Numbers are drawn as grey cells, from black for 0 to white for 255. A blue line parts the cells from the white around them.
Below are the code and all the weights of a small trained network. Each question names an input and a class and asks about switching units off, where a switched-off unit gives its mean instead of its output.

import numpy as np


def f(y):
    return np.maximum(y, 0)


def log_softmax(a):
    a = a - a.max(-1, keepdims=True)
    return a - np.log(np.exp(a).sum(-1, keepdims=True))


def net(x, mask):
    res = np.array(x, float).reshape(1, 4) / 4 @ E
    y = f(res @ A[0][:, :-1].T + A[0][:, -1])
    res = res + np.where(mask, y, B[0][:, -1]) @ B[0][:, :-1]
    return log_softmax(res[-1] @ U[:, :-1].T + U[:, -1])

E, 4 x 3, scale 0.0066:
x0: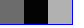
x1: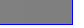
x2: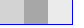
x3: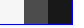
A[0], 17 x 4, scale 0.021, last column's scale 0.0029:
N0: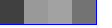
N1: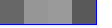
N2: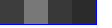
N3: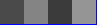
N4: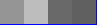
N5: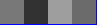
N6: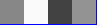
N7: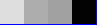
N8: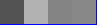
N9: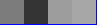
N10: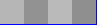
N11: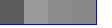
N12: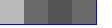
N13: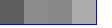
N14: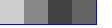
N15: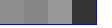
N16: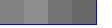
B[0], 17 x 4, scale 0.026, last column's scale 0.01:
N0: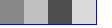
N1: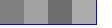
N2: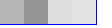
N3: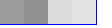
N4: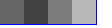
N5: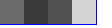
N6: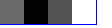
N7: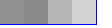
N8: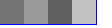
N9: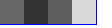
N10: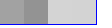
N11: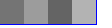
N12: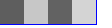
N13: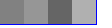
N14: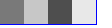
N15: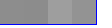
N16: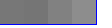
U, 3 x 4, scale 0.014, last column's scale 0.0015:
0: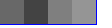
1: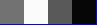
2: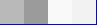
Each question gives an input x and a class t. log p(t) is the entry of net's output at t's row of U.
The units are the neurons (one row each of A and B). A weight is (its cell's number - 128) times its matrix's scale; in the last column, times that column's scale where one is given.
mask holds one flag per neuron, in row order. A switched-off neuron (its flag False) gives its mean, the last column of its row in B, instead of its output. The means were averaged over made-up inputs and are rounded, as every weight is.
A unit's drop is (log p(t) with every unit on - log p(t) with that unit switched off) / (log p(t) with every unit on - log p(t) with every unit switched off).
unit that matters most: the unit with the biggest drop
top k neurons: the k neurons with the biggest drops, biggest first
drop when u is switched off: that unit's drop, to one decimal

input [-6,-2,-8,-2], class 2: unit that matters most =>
N2
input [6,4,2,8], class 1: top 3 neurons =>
[N12 N14 N6]
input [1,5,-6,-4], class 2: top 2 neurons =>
[N2 N3]
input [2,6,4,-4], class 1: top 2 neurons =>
[N2 N3]
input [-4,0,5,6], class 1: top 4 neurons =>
[N14 N12 N2 N3]
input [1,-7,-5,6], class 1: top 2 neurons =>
[N14 N12]
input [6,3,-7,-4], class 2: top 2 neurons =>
[N2 N6]
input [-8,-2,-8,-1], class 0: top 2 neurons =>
[N6 N10]
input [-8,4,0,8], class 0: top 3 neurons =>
[N6 N4 N0]
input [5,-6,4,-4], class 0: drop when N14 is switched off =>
0.3
